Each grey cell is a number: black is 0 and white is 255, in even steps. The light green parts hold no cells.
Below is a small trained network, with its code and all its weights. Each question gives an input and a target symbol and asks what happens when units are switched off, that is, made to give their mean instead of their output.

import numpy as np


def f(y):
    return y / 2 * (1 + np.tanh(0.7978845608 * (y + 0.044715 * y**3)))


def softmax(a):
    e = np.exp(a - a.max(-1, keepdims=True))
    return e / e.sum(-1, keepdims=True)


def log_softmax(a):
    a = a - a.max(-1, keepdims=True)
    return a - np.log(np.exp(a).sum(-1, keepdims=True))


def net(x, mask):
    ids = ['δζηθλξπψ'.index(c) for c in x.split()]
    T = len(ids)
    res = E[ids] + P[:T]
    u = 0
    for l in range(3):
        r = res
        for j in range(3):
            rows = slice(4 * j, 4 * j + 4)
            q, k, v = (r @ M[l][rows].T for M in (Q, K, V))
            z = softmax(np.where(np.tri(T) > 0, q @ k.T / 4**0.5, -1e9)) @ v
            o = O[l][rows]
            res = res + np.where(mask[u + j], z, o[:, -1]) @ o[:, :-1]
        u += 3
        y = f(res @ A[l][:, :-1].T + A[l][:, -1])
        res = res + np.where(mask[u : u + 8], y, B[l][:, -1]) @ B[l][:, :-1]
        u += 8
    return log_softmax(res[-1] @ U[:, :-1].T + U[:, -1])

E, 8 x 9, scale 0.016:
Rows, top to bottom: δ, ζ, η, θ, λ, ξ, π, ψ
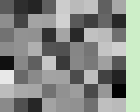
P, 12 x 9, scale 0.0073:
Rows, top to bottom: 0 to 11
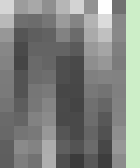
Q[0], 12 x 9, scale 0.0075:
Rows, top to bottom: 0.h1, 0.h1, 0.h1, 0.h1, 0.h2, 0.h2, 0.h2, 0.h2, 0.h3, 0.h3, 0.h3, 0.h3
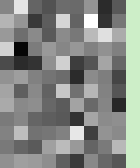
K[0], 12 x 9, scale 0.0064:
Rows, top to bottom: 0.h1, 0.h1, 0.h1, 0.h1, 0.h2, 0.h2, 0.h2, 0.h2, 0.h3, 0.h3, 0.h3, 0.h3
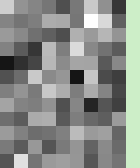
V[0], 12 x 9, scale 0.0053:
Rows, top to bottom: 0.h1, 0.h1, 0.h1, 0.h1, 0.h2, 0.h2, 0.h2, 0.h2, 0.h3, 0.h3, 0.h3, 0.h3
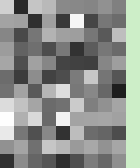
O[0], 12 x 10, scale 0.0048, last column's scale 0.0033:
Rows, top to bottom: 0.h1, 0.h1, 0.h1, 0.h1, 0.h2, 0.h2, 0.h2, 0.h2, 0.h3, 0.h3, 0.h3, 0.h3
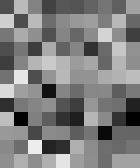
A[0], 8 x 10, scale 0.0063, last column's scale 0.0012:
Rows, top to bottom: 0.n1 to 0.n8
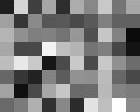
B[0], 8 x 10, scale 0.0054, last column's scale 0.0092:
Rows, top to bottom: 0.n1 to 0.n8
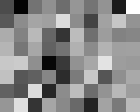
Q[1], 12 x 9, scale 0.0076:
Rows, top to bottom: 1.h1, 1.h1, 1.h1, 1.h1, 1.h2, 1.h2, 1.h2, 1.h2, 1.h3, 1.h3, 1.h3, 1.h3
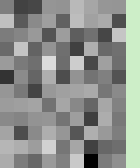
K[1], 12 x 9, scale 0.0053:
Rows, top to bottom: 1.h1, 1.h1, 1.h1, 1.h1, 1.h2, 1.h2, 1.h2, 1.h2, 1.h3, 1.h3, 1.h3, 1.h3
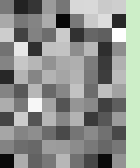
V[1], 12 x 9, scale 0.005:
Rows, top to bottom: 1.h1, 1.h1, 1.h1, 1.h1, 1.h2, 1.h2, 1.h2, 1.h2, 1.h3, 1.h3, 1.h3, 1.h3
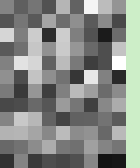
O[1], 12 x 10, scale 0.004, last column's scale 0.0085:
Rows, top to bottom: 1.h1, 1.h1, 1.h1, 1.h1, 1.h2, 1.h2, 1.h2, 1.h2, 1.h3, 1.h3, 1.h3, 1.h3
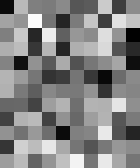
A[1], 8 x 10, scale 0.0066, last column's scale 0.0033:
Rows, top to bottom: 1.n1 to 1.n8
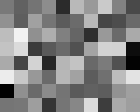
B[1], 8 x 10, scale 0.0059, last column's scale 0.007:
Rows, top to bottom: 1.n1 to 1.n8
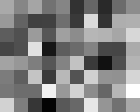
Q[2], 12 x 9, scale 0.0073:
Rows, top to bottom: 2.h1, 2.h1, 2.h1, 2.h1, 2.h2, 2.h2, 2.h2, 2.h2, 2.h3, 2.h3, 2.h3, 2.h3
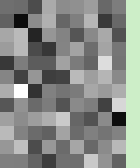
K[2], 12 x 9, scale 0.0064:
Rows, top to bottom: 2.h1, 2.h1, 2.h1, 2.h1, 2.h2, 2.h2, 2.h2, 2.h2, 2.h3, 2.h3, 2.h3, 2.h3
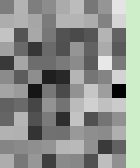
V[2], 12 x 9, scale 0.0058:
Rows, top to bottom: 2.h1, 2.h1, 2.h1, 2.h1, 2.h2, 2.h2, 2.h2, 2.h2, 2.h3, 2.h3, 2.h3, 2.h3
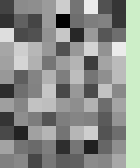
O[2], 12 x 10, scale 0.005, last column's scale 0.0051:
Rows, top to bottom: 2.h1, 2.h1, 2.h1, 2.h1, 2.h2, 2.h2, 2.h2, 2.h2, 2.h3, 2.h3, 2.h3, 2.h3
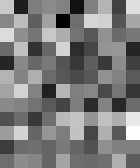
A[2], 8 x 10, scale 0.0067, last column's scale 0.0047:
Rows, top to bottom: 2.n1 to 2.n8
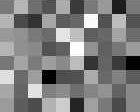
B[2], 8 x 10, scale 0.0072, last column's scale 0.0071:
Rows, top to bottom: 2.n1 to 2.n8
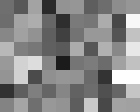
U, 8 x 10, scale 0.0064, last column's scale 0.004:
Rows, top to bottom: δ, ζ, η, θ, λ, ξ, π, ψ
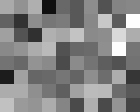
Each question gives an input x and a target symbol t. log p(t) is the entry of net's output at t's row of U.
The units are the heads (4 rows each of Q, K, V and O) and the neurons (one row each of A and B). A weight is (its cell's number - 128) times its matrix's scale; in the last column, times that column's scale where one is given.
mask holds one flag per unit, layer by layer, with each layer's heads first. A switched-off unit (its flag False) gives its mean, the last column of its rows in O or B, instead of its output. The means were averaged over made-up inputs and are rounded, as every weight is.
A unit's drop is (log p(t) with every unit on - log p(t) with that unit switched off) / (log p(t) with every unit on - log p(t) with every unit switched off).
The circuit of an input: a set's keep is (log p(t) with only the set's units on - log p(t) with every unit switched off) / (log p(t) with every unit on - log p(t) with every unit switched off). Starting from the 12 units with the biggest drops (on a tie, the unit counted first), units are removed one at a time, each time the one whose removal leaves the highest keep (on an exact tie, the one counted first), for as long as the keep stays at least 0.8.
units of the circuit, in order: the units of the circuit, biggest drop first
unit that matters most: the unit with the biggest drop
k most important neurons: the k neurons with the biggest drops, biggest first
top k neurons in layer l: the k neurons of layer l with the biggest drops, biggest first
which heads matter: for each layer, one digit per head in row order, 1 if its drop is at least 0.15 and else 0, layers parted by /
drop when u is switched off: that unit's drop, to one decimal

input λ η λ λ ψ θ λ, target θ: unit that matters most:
0.h3
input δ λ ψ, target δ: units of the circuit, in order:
[1.h1; 0.n1; 1.n7]
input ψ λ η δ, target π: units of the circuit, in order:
[2.n2; 2.h2; 1.n8; 0.n6]
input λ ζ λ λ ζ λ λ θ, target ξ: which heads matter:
001 / 000 / 010
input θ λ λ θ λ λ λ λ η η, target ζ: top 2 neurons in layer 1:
[1.n4; 1.n3]
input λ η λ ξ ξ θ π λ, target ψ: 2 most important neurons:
[0.n1; 2.n8]
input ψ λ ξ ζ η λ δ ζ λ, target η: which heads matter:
001 / 111 / 000
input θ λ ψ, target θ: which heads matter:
111 / 000 / 111
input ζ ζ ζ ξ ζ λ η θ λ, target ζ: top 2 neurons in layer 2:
[2.n6; 2.n5]
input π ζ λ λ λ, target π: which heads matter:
001 / 010 / 011
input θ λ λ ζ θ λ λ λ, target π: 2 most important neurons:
[1.n7; 0.n1]
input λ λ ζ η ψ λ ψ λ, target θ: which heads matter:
101 / 001 / 101
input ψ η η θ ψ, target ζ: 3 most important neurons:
[0.n5; 2.n6; 1.n4]
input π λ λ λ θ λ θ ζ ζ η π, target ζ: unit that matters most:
2.h2
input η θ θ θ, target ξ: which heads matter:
000 / 000 / 110
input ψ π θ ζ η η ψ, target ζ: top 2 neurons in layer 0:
[0.n5; 0.n6]
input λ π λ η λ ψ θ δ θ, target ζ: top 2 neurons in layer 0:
[0.n5; 0.n1]
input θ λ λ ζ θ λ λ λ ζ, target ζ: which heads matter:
010 / 100 / 110
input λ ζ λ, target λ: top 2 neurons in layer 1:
[1.n6; 1.n3]
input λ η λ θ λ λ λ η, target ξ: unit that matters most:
1.h1
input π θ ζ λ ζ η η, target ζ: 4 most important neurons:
[2.n6; 1.n4; 0.n1; 1.n3]
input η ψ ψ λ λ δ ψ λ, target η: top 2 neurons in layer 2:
[2.n2; 2.n7]
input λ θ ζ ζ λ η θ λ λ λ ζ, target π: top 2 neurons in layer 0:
[0.n7; 0.n1]
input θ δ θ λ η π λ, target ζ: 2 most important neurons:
[0.n8; 0.n1]
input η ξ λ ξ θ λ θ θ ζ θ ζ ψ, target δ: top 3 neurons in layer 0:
[0.n1; 0.n8; 0.n6]
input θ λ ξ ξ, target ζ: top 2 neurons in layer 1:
[1.n5; 1.n8]
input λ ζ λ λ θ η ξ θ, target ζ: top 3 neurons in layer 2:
[2.n6; 2.n5; 2.n8]
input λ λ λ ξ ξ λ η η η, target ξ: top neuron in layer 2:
[2.n4]
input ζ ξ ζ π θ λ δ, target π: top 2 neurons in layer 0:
[0.n6; 0.n8]
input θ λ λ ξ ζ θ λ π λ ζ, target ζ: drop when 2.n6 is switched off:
0.5
